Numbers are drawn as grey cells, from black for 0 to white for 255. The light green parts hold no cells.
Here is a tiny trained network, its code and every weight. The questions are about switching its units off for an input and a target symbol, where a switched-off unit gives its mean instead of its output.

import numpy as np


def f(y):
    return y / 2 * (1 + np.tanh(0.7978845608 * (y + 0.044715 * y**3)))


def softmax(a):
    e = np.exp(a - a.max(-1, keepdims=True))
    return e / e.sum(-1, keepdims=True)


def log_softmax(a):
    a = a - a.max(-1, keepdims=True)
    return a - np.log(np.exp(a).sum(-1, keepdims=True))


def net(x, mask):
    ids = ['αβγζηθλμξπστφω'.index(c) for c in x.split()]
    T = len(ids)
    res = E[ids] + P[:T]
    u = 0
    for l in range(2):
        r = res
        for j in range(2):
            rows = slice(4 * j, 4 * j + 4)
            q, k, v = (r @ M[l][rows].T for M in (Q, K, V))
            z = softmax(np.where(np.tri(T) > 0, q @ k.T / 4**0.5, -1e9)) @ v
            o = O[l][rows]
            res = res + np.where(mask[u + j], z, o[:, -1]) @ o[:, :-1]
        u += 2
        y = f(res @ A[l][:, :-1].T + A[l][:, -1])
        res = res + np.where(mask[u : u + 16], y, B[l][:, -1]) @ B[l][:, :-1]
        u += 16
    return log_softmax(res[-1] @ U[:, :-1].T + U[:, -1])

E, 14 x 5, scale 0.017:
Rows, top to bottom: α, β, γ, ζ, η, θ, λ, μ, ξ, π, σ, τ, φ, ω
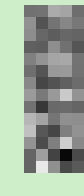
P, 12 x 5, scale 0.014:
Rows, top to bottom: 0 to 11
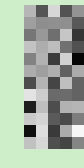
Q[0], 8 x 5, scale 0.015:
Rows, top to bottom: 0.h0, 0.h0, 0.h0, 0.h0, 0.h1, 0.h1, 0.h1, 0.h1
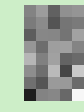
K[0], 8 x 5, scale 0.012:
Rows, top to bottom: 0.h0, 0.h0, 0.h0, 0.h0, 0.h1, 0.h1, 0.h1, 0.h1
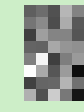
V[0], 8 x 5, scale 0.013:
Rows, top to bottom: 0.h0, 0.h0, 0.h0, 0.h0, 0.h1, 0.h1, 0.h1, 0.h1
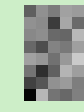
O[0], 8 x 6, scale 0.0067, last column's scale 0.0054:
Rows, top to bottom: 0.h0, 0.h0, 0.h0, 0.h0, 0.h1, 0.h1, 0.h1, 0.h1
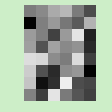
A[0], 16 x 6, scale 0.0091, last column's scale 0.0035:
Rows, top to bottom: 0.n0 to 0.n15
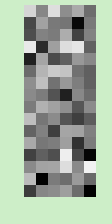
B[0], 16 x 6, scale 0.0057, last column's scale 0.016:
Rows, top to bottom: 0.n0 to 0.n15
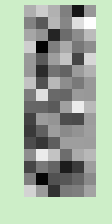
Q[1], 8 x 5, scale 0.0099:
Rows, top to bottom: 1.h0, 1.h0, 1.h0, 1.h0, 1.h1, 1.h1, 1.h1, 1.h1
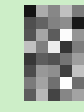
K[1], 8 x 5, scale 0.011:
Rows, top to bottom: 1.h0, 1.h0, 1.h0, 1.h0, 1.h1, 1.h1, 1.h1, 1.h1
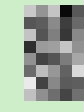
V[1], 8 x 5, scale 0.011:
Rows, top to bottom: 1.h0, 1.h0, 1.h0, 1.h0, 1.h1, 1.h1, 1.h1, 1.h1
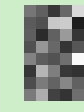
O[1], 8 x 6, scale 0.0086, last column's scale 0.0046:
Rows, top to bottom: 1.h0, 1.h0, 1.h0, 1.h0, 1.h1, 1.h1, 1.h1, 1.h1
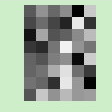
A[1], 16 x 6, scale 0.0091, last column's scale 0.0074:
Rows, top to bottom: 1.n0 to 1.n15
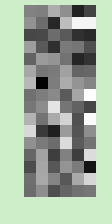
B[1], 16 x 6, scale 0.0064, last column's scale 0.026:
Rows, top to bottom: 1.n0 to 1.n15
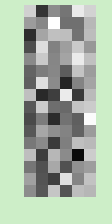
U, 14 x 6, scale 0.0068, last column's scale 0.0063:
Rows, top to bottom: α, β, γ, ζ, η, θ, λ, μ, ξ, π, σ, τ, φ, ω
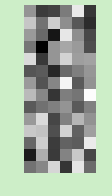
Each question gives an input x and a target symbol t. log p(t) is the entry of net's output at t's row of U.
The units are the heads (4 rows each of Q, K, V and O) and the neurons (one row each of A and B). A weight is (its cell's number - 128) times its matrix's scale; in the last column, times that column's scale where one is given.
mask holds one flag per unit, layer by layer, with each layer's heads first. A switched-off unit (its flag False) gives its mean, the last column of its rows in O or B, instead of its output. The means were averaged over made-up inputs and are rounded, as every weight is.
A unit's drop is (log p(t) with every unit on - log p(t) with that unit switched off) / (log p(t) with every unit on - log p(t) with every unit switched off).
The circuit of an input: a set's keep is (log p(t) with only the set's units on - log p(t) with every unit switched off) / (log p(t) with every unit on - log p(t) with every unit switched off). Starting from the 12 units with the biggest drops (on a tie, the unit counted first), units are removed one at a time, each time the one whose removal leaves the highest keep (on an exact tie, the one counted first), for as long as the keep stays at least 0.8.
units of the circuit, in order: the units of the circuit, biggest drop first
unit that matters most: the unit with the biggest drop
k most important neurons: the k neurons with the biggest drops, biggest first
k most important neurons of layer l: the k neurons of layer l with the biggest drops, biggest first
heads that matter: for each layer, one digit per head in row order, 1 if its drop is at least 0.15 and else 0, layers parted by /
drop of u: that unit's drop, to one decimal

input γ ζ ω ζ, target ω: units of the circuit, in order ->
(0.h1; 1.n8)
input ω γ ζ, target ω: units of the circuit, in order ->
(1.h0; 1.n6; 0.h1)
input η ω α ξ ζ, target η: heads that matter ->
10 / 10
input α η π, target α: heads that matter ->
11 / 11
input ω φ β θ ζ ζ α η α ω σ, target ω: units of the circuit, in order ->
(1.h0; 1.n1; 0.h1)
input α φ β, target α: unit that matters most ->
0.h0
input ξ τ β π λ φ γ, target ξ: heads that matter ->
11 / 10
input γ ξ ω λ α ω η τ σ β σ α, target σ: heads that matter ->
01 / 00
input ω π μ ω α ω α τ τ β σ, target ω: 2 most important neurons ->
(1.n6; 0.n0)
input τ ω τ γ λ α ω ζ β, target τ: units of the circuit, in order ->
(0.h1; 0.n3; 1.h0)
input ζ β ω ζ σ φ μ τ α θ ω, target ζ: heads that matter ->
11 / 10
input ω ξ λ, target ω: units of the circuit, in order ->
(1.h0; 1.n6; 0.h1)
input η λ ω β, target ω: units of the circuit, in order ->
(0.h1; 1.n8)
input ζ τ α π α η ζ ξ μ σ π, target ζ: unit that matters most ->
0.h0
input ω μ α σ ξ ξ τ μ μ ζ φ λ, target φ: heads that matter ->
01 / 11
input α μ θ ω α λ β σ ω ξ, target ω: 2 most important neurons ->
(0.n4; 0.n1)
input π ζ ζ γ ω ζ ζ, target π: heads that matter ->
11 / 10
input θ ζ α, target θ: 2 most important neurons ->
(0.n3; 0.n14)
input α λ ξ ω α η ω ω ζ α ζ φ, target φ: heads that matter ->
01 / 01
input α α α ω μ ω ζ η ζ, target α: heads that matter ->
11 / 11
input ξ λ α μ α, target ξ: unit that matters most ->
1.n12
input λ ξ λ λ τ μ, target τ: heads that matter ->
11 / 00
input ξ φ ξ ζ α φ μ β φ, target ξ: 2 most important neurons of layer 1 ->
(1.n12; 1.n2)
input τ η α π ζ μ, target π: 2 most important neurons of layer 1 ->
(1.n12; 1.n8)
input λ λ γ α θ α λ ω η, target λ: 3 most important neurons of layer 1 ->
(1.n12; 1.n2; 1.n0)
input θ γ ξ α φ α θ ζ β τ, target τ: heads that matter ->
01 / 00
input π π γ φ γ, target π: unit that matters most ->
0.h1
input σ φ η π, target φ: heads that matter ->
01 / 01
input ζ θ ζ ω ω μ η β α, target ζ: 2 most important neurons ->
(0.n8; 0.n14)
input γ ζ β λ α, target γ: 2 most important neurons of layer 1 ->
(1.n11; 1.n9)
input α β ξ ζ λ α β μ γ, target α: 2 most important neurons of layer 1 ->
(1.n14; 1.n7)
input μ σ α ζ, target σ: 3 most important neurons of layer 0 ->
(0.n1; 0.n4; 0.n5)
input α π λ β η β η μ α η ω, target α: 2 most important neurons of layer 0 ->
(0.n3; 0.n0)
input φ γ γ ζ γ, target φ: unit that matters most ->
1.n6
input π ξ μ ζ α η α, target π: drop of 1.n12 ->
0.1
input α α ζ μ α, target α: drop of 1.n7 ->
0.2
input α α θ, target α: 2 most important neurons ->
(0.n0; 0.n3)
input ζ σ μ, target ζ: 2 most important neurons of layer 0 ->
(0.n14; 0.n1)
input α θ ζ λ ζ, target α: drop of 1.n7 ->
0.2
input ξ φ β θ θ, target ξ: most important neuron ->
(1.n12)
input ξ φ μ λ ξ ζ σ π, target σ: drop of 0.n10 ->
0.1
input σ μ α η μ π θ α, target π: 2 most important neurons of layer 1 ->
(1.n12; 1.n7)
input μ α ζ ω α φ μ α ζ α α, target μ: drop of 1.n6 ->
0.0
